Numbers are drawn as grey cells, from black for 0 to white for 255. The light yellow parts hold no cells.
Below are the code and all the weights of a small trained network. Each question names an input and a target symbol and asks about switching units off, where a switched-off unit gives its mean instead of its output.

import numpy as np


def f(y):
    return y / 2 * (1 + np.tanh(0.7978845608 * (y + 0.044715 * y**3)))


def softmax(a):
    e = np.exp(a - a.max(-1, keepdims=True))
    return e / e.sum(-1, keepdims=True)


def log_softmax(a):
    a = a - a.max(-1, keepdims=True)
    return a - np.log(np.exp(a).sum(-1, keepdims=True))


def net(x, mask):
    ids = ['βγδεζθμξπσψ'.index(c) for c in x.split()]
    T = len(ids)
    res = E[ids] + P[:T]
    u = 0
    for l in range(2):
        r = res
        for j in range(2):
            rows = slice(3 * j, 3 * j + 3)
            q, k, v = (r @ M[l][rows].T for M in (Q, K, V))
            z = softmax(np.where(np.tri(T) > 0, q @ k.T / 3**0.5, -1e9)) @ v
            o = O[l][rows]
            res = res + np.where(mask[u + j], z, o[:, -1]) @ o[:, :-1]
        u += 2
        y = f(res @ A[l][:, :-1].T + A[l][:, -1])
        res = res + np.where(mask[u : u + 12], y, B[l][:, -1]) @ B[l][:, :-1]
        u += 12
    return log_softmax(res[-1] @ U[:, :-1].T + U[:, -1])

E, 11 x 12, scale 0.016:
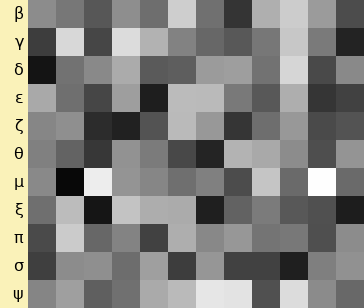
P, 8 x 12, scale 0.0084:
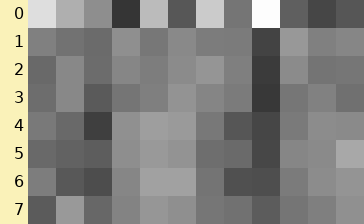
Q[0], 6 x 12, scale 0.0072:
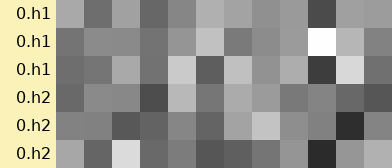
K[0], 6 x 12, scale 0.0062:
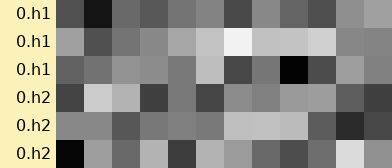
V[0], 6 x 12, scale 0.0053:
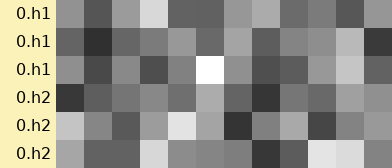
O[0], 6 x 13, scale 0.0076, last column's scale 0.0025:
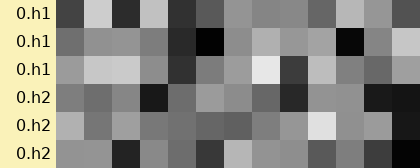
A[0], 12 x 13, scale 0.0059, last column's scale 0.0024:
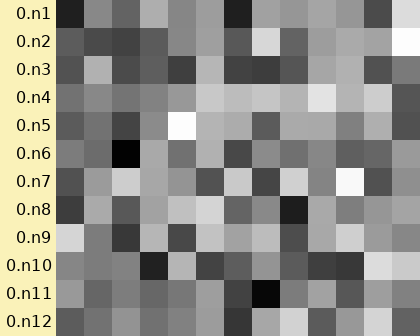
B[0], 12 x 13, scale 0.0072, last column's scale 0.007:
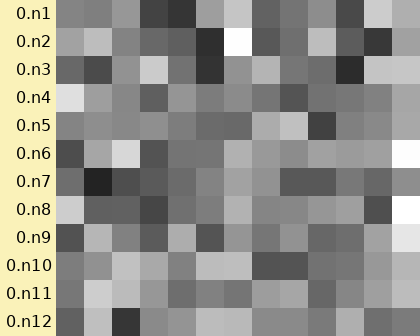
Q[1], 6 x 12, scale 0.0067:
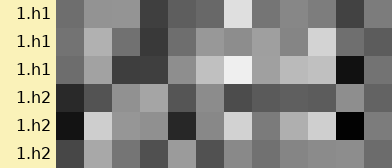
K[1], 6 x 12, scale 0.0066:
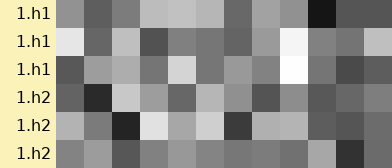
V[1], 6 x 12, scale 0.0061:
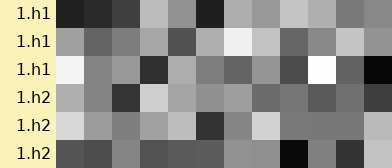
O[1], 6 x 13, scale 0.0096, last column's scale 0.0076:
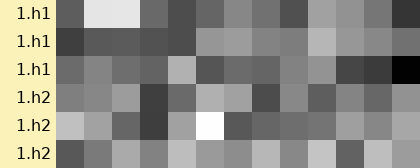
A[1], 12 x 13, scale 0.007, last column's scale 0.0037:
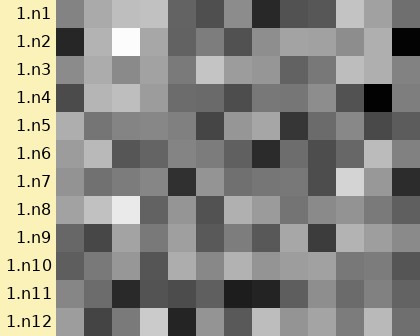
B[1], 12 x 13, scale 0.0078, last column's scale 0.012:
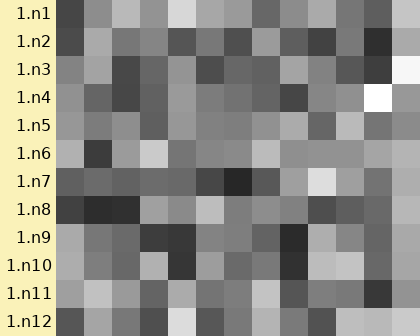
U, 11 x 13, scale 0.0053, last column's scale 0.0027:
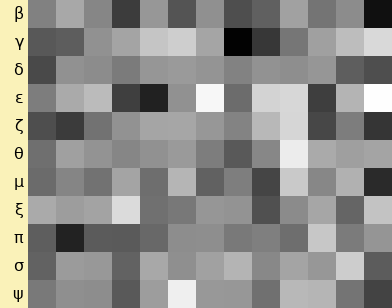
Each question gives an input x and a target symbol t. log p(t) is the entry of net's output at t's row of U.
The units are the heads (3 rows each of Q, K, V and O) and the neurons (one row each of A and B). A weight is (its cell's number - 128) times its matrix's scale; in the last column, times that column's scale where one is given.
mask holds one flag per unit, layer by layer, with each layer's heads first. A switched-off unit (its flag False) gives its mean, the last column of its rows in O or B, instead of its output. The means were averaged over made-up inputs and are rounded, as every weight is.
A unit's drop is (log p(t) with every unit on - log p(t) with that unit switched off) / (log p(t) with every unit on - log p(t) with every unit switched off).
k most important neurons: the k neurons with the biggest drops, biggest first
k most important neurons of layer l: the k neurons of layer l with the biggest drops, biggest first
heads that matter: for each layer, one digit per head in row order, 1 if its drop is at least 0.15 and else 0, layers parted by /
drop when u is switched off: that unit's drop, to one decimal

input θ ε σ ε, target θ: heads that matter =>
11 / 11
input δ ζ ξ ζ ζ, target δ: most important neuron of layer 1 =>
(1.n2)
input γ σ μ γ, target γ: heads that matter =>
10 / 11
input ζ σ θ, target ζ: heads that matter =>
10 / 10
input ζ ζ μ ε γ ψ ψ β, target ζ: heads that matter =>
10 / 10
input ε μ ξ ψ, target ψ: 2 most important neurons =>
(0.n4, 1.n8)
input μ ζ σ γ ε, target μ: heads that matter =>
10 / 11
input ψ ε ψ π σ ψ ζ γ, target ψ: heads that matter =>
01 / 11
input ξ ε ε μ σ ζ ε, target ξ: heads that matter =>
11 / 11
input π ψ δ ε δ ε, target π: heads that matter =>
11 / 11
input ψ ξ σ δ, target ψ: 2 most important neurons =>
(0.n6, 0.n4)
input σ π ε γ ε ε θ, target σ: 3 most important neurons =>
(1.n12, 0.n10, 0.n1)
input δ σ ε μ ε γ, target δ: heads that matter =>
10 / 10
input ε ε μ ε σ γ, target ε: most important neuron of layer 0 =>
(0.n1)
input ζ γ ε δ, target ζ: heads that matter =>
10 / 10
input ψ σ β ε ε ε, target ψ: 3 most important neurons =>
(0.n4, 0.n6, 1.n11)
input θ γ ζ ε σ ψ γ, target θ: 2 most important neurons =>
(1.n7, 0.n1)
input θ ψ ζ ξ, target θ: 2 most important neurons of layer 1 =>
(1.n7, 1.n1)
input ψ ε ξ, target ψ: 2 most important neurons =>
(0.n6, 0.n4)
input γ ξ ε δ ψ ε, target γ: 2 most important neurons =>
(1.n4, 1.n8)
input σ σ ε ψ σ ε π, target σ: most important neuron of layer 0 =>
(0.n10)
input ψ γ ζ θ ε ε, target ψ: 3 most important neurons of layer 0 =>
(0.n4, 0.n6, 0.n1)
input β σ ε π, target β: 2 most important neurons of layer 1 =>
(1.n4, 1.n11)
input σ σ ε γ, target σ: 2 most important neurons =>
(1.n12, 0.n10)
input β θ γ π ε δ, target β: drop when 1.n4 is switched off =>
0.1
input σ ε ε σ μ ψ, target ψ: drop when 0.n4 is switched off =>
0.4
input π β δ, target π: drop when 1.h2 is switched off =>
0.4
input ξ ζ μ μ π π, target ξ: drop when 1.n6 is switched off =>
0.1
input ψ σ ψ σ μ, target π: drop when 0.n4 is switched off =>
0.0
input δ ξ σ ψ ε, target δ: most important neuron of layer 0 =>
(0.n6)
